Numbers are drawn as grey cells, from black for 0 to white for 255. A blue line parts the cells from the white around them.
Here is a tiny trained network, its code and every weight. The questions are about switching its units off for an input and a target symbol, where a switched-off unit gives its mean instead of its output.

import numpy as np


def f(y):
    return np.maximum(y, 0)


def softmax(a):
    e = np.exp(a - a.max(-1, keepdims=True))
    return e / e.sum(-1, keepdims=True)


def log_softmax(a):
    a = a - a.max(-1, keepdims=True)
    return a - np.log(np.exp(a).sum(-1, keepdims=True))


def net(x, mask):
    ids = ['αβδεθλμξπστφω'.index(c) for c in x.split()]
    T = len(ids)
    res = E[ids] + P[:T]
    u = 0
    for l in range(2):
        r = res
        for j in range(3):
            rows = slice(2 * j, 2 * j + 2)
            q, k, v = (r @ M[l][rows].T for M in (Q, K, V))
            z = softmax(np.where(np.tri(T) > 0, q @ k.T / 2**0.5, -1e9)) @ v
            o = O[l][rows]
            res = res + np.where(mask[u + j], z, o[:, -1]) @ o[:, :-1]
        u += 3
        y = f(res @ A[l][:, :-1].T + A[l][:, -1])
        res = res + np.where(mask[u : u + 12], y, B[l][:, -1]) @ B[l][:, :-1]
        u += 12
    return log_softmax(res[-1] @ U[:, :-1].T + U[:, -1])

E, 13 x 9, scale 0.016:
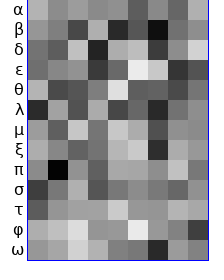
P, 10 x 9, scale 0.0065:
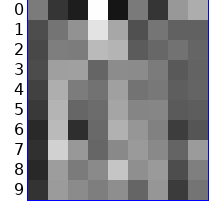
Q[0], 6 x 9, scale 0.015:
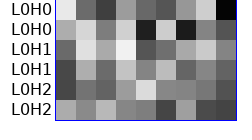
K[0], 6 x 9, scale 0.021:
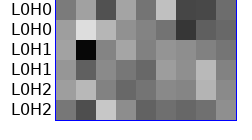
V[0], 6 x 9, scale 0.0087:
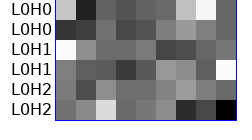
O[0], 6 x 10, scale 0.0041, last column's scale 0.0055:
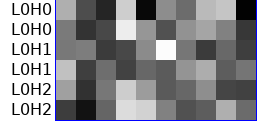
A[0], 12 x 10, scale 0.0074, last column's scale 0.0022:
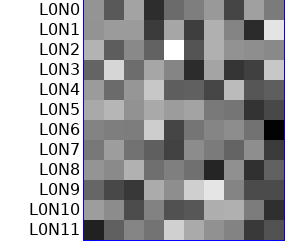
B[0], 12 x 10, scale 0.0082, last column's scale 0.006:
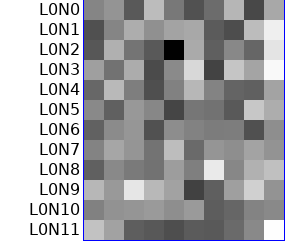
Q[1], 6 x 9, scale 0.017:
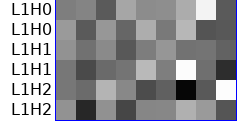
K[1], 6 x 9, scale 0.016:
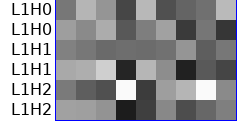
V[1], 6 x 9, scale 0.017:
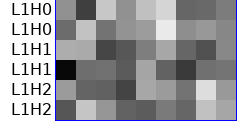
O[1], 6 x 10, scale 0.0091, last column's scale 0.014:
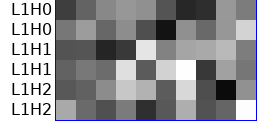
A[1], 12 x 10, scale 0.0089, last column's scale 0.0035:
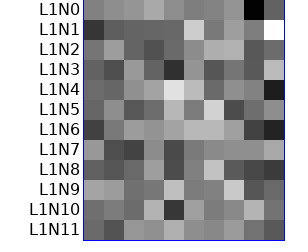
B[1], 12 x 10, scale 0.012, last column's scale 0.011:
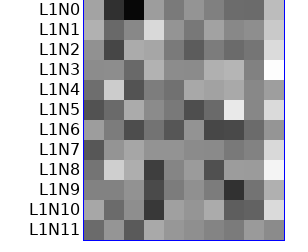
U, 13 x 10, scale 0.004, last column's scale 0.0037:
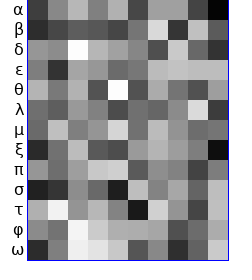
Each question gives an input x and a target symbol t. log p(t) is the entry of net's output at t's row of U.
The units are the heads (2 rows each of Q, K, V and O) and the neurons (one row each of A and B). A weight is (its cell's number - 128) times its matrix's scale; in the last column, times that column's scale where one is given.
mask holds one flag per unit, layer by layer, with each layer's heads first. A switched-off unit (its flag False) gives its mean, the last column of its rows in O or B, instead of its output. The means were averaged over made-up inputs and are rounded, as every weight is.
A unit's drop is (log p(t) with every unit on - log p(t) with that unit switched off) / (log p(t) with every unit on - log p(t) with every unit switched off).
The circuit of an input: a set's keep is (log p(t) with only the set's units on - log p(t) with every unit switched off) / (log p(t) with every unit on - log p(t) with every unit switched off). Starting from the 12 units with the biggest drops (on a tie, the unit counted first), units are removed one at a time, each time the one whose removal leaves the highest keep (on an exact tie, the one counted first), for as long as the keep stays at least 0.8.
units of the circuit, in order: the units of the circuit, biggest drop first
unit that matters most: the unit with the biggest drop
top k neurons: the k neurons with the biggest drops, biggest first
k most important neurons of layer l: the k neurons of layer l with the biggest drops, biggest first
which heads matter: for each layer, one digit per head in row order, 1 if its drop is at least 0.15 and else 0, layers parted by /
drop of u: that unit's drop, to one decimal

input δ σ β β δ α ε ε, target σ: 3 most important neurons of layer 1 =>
[L1N0; L1N6; L1N5]
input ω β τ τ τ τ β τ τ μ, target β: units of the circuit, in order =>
[L1H2; L1H1]
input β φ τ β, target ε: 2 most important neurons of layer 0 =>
[L0N3; L0N4]
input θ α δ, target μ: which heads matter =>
010 / 111
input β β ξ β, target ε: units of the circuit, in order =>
[L1H1; L1N5; L0H1; L1N1]
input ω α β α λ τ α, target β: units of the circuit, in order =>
[L1H1]
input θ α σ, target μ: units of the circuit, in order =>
[L1H2; L1N4; L1H1; L0H1]
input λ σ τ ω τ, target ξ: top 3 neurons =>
[L1N8; L1N5; L0N3]
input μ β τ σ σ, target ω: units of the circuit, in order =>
[L1H0; L1H2; L0H0]
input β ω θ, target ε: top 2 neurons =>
[L1N5; L0N3]
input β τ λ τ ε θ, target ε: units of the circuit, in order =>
[L1H1; L1N5; L0H1]
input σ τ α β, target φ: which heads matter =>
000 / 110
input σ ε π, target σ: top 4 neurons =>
[L0N9; L1N0; L0N4; L0N2]
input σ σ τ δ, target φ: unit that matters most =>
L1H1
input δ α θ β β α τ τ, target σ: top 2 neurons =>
[L1N0; L1N6]
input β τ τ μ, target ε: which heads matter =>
000 / 010
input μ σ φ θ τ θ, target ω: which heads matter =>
000 / 101
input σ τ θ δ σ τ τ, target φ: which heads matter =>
000 / 110
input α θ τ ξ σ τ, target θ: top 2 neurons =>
[L1N9; L0N1]
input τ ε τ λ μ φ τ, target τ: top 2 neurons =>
[L0N11; L0N1]
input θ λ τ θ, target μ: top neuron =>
[L1N4]
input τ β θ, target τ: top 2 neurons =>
[L0N11; L1N3]
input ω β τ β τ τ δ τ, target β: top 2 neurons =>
[L0N3; L0N11]
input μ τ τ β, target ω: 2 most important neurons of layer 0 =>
[L0N2; L0N11]
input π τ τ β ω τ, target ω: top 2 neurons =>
[L0N8; L0N1]
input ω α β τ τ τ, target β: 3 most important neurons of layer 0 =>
[L0N3; L0N11; L0N4]
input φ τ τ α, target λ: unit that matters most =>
L1H2
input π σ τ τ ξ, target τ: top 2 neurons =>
[L0N4; L0N6]
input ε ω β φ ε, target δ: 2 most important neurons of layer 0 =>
[L0N9; L0N3]
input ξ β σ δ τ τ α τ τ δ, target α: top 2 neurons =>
[L1N5; L0N3]
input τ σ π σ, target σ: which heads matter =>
101 / 101
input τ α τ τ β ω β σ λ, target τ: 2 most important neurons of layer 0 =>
[L0N11; L0N1]
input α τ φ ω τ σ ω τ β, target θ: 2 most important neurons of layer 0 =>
[L0N1; L0N3]
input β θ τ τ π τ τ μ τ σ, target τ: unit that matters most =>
L0H0
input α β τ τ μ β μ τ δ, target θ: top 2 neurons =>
[L1N9; L0N1]
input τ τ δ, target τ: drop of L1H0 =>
0.1
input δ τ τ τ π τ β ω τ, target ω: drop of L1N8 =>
-0.1
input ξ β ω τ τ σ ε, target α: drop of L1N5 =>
0.5
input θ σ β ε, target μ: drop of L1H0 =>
0.2
